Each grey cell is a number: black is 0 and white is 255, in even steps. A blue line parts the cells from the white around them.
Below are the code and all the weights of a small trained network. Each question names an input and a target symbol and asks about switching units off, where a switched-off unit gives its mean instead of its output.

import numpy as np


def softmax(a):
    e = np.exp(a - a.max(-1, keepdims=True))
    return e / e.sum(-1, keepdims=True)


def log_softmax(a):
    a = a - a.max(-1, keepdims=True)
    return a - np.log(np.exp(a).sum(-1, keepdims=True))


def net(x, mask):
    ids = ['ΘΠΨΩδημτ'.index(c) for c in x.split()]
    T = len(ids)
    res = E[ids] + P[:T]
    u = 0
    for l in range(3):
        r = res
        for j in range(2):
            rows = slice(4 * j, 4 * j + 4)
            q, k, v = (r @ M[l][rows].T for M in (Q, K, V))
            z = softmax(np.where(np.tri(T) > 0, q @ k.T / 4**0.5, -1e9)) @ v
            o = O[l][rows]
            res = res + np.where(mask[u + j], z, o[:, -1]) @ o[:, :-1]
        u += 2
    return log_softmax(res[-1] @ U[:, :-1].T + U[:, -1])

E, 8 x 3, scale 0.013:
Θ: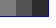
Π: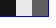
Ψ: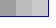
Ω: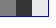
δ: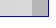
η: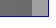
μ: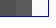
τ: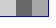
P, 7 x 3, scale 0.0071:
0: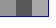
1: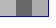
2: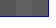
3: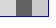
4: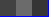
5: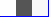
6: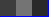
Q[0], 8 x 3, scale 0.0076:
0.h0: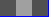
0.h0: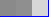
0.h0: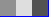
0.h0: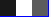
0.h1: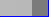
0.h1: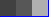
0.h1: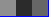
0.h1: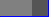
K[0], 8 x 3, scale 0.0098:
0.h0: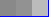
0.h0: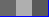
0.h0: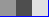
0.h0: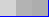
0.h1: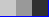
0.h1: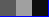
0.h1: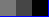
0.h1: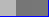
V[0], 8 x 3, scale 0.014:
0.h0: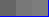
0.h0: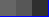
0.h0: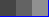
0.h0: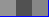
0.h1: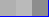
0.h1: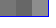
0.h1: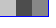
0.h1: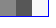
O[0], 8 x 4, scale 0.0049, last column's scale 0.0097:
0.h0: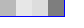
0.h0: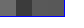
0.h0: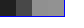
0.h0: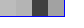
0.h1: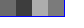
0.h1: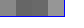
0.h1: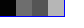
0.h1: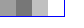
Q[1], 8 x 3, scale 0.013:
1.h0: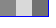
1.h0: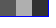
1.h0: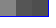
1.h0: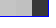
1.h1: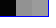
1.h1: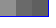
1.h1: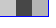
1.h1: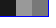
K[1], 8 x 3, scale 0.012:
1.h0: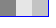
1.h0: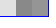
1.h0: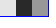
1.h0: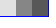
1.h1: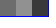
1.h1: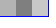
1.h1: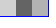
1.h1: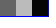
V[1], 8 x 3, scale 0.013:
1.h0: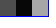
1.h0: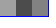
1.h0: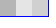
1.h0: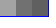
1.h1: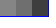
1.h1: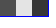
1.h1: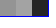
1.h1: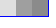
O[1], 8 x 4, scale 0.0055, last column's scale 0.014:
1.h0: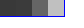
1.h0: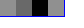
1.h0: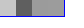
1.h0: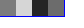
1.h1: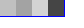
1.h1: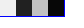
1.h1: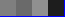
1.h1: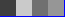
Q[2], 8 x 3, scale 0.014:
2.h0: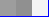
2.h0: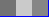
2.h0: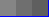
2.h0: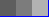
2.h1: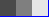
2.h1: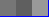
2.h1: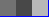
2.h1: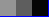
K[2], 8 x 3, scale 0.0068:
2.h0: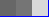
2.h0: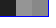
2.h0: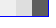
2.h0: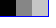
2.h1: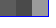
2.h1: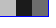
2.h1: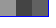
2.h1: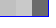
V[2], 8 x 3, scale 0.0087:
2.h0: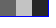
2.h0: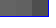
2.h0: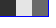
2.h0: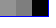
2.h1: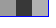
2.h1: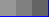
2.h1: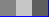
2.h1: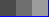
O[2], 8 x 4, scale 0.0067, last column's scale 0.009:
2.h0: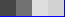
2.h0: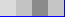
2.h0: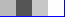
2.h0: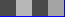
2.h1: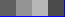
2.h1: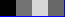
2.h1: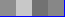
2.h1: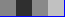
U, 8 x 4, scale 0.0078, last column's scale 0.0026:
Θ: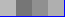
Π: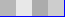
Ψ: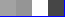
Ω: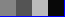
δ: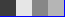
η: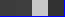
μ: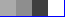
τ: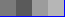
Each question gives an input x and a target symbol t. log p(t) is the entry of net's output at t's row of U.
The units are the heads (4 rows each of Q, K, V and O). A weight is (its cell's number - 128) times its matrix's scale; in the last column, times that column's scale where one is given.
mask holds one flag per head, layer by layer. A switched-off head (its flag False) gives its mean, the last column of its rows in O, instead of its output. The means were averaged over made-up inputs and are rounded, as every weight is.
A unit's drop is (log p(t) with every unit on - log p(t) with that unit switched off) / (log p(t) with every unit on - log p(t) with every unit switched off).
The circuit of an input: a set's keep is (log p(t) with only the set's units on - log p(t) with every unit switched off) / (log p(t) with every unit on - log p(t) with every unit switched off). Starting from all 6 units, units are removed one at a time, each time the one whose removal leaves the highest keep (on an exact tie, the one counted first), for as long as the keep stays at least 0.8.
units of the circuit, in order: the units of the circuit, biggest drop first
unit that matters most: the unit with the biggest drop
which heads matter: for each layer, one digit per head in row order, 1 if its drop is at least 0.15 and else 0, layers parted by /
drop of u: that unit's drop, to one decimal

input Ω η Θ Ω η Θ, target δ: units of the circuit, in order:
[2.h0; 1.h1]
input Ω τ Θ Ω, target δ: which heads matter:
00 / 10 / 00
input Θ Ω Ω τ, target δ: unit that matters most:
1.h0
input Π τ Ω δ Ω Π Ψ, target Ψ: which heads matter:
01 / 11 / 00
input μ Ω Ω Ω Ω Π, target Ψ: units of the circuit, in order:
[1.h1; 1.h0]
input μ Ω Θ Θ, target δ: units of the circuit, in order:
[2.h0; 1.h1; 0.h1]
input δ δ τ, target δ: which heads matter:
11 / 11 / 01
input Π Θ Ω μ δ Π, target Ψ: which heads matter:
01 / 11 / 00
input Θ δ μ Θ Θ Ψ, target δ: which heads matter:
10 / 11 / 00
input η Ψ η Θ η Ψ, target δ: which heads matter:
00 / 01 / 00
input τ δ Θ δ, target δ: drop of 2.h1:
0.2
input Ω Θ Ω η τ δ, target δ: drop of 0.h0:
0.1
